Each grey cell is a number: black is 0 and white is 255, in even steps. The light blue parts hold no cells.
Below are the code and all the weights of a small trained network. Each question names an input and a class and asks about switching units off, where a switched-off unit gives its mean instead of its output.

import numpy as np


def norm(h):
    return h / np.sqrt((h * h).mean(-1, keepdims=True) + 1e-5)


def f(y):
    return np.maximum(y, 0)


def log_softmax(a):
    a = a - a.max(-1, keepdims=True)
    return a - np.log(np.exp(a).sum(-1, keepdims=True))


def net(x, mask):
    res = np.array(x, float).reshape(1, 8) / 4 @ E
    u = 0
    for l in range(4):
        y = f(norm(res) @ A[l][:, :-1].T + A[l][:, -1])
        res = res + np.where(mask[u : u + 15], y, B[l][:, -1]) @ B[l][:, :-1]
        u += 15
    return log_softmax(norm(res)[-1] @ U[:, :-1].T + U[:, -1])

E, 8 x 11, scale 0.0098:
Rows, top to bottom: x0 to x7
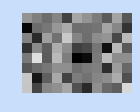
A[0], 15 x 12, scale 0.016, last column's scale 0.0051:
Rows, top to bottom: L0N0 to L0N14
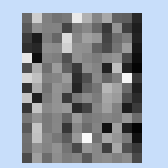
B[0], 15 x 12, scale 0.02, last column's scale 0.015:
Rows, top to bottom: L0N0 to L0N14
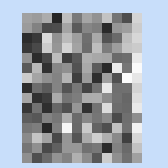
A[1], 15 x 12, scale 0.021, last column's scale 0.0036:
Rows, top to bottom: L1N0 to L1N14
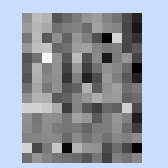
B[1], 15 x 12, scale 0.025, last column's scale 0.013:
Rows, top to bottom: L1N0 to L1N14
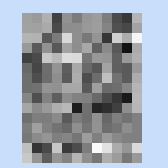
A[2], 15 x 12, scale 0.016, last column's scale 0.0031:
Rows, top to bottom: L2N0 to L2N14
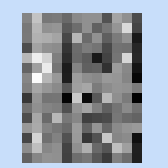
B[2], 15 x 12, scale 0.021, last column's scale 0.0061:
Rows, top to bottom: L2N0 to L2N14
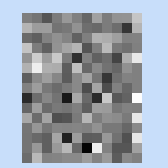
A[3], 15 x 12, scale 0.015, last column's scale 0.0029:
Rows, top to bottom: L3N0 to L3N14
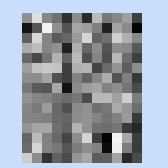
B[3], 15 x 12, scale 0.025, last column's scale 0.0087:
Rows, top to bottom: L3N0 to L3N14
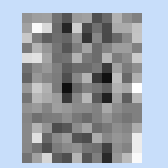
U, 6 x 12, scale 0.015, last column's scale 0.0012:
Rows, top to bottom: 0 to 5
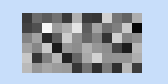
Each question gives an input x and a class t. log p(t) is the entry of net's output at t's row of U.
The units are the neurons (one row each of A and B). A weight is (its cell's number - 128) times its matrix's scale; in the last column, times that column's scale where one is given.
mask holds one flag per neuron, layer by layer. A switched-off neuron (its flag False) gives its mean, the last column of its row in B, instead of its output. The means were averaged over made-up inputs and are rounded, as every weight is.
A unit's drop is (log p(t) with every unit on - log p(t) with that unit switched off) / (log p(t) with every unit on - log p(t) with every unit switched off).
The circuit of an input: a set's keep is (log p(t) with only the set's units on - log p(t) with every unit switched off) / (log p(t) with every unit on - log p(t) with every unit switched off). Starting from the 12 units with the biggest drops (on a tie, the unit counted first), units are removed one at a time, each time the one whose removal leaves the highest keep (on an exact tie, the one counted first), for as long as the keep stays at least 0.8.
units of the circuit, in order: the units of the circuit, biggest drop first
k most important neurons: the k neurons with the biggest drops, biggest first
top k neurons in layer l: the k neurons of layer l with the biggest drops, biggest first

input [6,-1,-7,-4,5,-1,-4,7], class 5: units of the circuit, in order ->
L0N6
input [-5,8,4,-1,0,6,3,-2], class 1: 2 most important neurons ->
L0N2, L0N3
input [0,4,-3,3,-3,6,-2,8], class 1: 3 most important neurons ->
L0N2, L0N3, L1N4
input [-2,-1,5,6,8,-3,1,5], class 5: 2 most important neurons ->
L0N6, L1N9
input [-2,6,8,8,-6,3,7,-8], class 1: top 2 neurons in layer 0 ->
L0N2, L0N3
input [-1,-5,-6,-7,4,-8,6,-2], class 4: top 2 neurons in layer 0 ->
L0N8, L0N4
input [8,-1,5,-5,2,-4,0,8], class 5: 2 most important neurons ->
L0N6, L1N9
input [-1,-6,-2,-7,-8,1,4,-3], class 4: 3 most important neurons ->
L0N4, L1N13, L0N8
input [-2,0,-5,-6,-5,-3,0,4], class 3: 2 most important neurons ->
L0N0, L0N12
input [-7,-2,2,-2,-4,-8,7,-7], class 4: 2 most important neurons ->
L0N4, L0N8
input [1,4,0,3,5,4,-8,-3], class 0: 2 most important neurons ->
L0N9, L0N7
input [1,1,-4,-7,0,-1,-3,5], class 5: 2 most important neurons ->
L0N6, L1N9
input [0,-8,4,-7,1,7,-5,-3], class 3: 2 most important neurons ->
L0N0, L0N12
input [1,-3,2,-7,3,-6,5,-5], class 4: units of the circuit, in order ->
L0N4
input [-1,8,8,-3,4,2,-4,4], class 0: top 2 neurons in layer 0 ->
L0N9, L0N7
